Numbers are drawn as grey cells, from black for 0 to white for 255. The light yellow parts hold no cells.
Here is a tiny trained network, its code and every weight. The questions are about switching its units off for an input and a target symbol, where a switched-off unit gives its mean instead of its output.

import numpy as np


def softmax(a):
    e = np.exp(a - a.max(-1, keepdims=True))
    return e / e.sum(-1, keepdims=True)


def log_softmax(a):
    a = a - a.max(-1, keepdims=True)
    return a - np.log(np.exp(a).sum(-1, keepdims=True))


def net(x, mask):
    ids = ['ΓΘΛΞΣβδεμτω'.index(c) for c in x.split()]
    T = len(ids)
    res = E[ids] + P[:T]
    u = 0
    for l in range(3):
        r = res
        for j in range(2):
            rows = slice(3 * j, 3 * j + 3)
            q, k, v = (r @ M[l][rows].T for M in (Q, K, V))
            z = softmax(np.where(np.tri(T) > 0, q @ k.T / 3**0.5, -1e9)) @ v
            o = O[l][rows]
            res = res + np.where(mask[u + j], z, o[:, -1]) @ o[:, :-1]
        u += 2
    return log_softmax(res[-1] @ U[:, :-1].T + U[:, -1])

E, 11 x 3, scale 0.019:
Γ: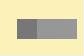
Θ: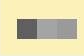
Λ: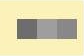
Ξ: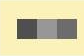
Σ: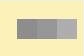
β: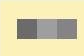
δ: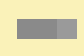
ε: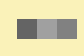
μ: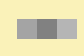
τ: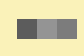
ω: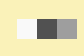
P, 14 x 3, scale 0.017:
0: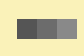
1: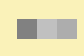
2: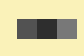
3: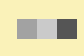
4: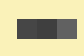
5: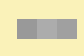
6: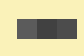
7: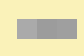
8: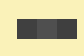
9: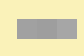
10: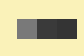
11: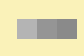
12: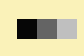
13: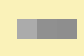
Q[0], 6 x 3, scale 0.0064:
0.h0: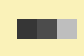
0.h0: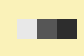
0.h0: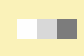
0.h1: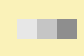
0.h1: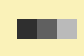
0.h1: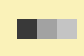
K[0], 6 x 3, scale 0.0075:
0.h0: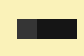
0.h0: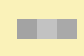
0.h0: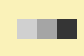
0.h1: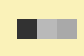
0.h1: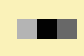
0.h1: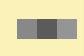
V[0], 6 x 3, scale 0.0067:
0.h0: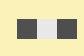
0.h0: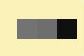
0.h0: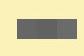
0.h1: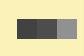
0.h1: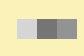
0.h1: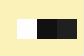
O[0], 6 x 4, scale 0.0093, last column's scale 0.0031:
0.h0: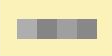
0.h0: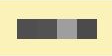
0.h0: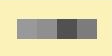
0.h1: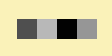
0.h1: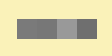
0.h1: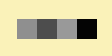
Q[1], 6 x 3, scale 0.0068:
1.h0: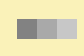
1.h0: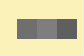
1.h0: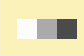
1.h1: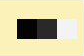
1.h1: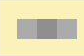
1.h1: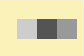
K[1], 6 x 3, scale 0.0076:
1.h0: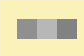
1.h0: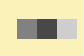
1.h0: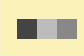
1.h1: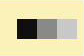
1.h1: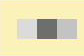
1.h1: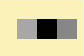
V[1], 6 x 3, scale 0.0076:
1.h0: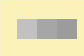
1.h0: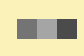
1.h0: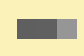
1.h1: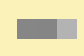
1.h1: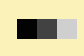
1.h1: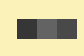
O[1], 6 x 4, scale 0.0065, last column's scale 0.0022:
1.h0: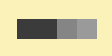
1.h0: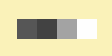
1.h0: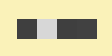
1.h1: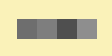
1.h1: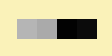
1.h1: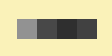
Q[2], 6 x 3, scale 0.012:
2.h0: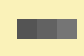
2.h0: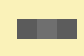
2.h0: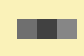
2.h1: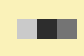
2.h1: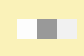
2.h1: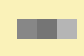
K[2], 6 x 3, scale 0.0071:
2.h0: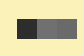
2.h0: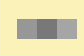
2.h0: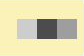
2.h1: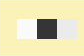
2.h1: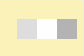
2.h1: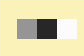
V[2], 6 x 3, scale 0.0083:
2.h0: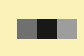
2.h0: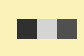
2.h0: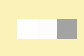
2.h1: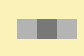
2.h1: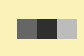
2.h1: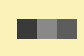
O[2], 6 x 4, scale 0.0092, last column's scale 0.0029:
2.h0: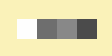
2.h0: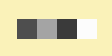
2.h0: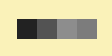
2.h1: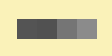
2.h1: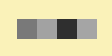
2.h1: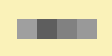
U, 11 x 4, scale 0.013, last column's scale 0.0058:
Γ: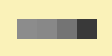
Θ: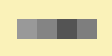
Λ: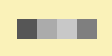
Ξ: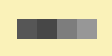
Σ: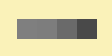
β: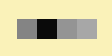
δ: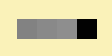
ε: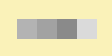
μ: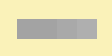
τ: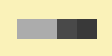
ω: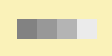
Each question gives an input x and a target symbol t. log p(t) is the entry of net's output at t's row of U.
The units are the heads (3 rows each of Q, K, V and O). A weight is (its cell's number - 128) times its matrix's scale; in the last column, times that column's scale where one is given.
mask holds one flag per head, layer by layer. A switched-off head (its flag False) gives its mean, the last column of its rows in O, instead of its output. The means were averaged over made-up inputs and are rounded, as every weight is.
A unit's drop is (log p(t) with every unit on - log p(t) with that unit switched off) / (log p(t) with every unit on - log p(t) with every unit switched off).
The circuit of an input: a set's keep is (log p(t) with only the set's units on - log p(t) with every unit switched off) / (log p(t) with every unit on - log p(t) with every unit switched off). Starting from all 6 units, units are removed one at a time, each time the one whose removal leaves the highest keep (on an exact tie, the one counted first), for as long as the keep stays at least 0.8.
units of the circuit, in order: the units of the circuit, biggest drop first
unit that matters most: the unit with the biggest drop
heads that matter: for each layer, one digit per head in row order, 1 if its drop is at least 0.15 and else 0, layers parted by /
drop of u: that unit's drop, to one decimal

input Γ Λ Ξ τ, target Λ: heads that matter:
10 / 01 / 10
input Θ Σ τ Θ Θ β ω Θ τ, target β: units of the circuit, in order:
[0.h1]
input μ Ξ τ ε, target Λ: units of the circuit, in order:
[2.h0, 1.h1, 0.h1]
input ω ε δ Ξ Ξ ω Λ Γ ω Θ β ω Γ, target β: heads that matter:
01 / 10 / 10
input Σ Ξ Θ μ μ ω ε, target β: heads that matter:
01 / 01 / 10
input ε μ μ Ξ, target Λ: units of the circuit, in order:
[2.h0, 1.h1, 0.h0]
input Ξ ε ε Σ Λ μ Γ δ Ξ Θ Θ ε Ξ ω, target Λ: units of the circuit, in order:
[1.h1, 2.h1]
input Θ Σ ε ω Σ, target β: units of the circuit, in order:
[0.h1, 2.h0]
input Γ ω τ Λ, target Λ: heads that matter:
00 / 01 / 00
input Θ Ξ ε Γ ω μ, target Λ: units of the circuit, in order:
[2.h0, 0.h1]
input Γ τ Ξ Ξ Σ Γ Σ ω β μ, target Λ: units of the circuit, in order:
[1.h1, 2.h1]
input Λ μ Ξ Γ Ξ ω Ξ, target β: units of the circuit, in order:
[0.h1, 2.h0, 1.h1]
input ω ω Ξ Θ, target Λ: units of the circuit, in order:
[1.h1, 2.h0]
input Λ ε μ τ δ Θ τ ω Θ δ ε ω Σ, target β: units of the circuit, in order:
[0.h1]
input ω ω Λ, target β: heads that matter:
01 / 00 / 10
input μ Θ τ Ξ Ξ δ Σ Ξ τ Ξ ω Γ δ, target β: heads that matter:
11 / 00 / 10
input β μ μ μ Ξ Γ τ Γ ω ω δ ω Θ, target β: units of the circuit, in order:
[0.h1, 2.h0]
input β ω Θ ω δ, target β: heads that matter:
01 / 00 / 10
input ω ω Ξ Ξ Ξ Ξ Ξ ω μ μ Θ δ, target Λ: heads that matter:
01 / 11 / 01
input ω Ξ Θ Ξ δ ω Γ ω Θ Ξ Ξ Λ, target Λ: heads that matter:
01 / 11 / 00
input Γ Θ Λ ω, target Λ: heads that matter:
00 / 01 / 00
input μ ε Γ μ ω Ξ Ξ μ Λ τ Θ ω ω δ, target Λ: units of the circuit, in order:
[1.h1]
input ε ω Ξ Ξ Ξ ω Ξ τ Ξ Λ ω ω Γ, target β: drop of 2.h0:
0.2
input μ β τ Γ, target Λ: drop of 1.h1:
0.2
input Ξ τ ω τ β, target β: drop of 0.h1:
1.2
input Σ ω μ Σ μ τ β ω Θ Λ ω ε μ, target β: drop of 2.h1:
-0.1
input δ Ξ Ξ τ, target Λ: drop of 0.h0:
0.2
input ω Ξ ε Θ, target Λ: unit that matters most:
2.h0
